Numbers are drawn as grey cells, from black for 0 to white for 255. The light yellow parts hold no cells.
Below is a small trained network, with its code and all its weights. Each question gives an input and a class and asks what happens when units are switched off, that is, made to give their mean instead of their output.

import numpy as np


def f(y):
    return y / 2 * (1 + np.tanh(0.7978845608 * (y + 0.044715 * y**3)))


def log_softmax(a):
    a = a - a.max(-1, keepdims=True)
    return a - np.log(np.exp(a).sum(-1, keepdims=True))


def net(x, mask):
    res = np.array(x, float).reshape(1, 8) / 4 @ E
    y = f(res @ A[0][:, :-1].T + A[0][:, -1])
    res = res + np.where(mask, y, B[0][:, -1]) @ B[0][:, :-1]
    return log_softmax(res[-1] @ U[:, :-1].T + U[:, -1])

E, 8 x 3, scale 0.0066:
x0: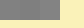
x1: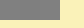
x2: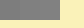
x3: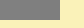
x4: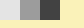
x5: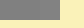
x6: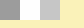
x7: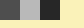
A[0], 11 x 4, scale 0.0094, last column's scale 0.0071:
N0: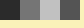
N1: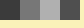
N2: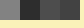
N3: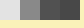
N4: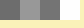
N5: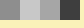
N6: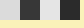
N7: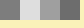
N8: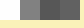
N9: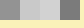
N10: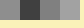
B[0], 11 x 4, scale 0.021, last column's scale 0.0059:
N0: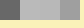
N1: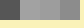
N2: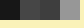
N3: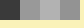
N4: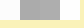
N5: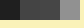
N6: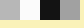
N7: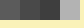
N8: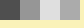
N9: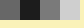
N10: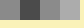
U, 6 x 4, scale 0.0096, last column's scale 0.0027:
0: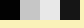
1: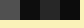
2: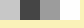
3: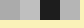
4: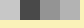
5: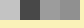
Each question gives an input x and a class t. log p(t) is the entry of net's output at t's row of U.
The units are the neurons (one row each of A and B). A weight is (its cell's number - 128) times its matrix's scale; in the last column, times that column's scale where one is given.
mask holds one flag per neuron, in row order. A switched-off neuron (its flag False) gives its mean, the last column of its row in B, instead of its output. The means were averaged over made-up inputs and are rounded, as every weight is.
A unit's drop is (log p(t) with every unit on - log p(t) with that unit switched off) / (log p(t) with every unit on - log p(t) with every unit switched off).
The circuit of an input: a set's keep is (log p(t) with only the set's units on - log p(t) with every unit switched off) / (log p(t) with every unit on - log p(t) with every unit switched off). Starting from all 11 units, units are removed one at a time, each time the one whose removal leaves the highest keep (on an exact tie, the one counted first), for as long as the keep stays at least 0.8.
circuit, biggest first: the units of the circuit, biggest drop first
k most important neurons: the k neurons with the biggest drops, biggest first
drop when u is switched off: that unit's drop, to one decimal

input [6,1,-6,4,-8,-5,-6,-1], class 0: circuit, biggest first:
[N0]
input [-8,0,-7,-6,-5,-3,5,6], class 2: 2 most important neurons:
[N4 N6]
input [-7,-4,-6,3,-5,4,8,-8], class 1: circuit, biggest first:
[N9 N5]
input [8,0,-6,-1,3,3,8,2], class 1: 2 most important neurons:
[N7 N5]
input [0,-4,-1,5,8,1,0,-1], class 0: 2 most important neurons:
[N8 N3]
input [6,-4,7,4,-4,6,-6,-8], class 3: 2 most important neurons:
[N6 N9]
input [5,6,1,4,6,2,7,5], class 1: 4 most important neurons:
[N7 N5 N9 N0]
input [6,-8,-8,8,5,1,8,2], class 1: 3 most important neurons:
[N7 N5 N9]
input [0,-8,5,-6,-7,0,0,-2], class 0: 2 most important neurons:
[N0 N1]
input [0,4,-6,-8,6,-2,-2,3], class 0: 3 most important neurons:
[N8 N3 N9]
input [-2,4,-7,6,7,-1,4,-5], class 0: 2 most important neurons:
[N8 N3]
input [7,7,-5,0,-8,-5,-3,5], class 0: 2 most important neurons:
[N0 N1]
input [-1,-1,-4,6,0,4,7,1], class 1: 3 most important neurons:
[N7 N5 N9]
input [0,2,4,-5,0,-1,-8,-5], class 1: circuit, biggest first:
[N2]
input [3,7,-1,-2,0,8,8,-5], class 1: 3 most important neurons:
[N9 N5 N7]
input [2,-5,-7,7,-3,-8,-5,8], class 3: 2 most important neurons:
[N9 N8]
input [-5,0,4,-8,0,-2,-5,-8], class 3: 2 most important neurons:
[N6 N9]
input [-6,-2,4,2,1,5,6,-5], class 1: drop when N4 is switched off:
0.1
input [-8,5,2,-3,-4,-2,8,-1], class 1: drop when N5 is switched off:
0.1
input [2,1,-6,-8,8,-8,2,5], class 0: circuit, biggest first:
[N8]
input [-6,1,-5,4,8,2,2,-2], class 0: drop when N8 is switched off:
0.3
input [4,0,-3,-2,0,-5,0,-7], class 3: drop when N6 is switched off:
1.0
